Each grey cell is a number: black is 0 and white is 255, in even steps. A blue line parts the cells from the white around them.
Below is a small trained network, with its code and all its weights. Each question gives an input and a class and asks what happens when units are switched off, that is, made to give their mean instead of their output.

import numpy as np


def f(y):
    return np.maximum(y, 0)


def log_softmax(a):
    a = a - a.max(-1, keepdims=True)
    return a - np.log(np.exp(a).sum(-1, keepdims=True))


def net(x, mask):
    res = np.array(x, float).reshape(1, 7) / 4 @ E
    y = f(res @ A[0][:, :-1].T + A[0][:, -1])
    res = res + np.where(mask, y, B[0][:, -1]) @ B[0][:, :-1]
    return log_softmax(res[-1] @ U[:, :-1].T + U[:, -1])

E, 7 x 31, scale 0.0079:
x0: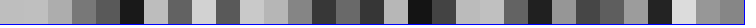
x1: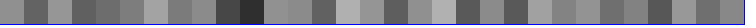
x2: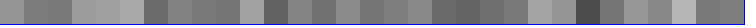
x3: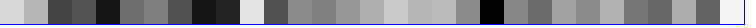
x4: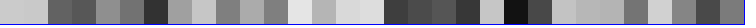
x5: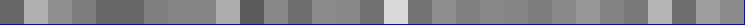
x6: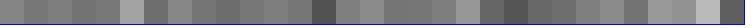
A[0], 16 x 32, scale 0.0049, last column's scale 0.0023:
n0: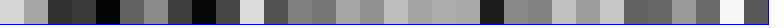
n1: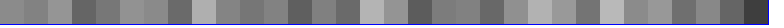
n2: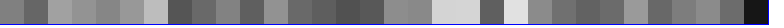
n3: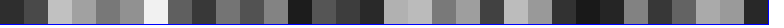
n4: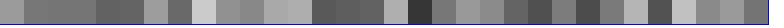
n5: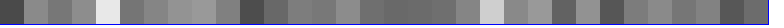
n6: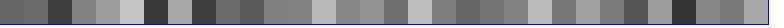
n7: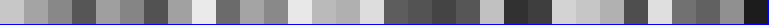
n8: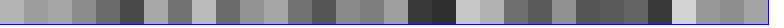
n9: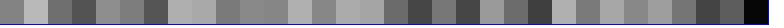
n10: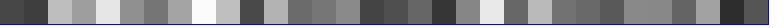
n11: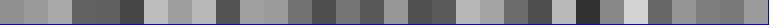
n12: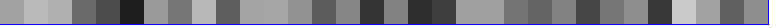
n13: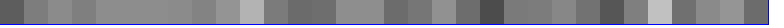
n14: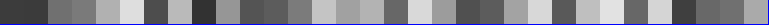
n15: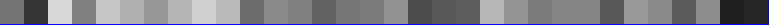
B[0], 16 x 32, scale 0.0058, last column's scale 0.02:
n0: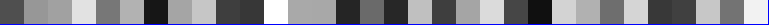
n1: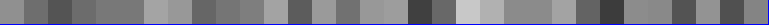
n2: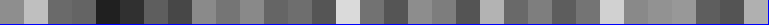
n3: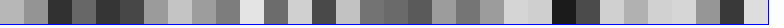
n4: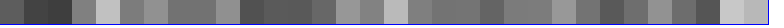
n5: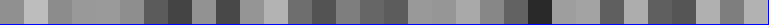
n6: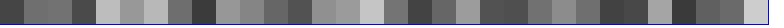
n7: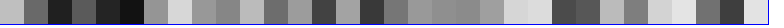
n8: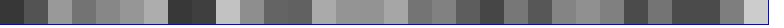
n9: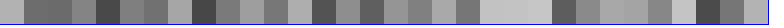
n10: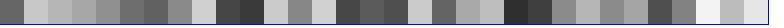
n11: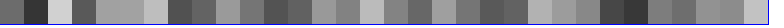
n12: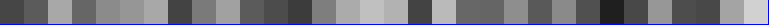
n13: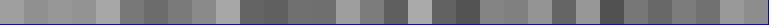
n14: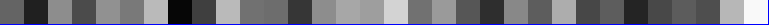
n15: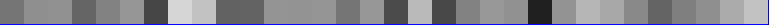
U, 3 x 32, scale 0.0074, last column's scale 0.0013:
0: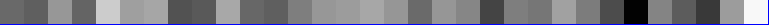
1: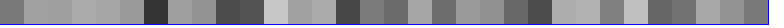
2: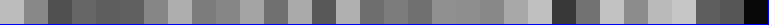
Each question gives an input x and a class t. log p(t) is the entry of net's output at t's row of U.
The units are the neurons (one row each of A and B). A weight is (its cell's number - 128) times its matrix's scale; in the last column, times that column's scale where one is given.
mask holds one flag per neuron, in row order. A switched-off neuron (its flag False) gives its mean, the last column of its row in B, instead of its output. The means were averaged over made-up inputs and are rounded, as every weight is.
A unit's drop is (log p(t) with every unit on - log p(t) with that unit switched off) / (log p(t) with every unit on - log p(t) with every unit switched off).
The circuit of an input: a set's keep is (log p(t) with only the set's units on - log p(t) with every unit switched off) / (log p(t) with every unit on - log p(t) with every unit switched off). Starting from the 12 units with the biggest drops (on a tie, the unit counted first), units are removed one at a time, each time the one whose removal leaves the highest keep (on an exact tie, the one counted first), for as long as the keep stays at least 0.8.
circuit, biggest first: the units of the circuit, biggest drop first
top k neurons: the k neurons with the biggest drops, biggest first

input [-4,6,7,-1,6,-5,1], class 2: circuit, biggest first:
[n7]
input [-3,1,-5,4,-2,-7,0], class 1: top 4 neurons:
[n0 n12 n8 n11]
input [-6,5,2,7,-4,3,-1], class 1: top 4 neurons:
[n0 n12 n8 n11]
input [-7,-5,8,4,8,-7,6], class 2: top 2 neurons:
[n7 n9]
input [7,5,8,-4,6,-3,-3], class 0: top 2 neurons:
[n12 n8]
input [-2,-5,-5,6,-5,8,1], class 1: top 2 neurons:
[n0 n7]
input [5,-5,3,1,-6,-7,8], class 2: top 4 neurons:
[n3 n14 n2 n6]
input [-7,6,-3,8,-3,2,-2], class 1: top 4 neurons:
[n0 n12 n8 n11]
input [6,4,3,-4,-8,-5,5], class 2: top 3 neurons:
[n3 n14 n2]
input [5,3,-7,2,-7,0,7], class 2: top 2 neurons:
[n3 n14]
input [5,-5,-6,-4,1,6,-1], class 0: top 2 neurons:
[n0 n12]
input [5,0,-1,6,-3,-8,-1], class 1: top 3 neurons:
[n0 n14 n6]
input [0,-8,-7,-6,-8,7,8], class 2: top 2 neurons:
[n3 n0]
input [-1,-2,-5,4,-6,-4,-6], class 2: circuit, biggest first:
[n3]
